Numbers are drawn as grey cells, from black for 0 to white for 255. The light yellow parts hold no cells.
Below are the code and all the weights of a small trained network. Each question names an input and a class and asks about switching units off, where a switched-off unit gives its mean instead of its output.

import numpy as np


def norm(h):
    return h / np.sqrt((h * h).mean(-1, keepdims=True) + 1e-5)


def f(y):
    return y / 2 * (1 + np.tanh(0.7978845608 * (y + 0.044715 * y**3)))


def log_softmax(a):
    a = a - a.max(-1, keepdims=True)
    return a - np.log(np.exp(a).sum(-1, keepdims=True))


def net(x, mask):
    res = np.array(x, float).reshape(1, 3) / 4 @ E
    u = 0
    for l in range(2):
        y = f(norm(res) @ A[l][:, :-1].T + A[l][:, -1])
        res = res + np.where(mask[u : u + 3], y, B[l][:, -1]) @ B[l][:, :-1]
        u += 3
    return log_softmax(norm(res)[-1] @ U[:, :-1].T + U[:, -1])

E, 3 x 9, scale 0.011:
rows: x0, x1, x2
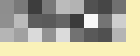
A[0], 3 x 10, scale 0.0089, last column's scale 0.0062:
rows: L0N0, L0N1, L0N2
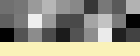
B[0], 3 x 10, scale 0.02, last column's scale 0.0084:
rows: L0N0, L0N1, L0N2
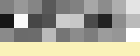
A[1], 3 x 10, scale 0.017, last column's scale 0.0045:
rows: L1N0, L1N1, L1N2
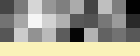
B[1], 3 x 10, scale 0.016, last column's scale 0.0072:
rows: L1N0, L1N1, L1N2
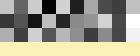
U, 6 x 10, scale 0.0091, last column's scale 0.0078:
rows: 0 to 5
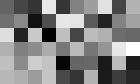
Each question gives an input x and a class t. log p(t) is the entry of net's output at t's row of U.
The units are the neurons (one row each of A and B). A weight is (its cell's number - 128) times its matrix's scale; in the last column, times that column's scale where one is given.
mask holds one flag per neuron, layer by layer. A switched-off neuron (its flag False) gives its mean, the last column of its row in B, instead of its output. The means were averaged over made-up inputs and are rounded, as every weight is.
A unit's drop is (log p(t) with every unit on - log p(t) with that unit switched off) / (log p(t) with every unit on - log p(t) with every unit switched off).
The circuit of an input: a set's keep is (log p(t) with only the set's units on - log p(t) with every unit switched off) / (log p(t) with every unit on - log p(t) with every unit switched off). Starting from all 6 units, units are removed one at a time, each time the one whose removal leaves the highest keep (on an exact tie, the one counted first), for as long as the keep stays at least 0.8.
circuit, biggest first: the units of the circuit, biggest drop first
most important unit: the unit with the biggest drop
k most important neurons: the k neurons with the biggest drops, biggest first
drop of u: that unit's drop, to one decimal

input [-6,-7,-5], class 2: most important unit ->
L1N0
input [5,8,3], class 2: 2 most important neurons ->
L0N1; L1N2
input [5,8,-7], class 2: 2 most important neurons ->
L0N1; L1N1
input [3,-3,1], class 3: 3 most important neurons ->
L0N0; L1N0; L0N1
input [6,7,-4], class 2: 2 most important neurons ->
L0N1; L0N2
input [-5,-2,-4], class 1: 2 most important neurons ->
L0N1; L1N1
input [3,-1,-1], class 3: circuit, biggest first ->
L1N0; L0N1; L1N1
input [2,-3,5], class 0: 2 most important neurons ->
L1N1; L0N1
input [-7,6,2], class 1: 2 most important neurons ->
L0N1; L1N0
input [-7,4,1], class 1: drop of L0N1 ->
0.7
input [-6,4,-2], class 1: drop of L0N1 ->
0.8
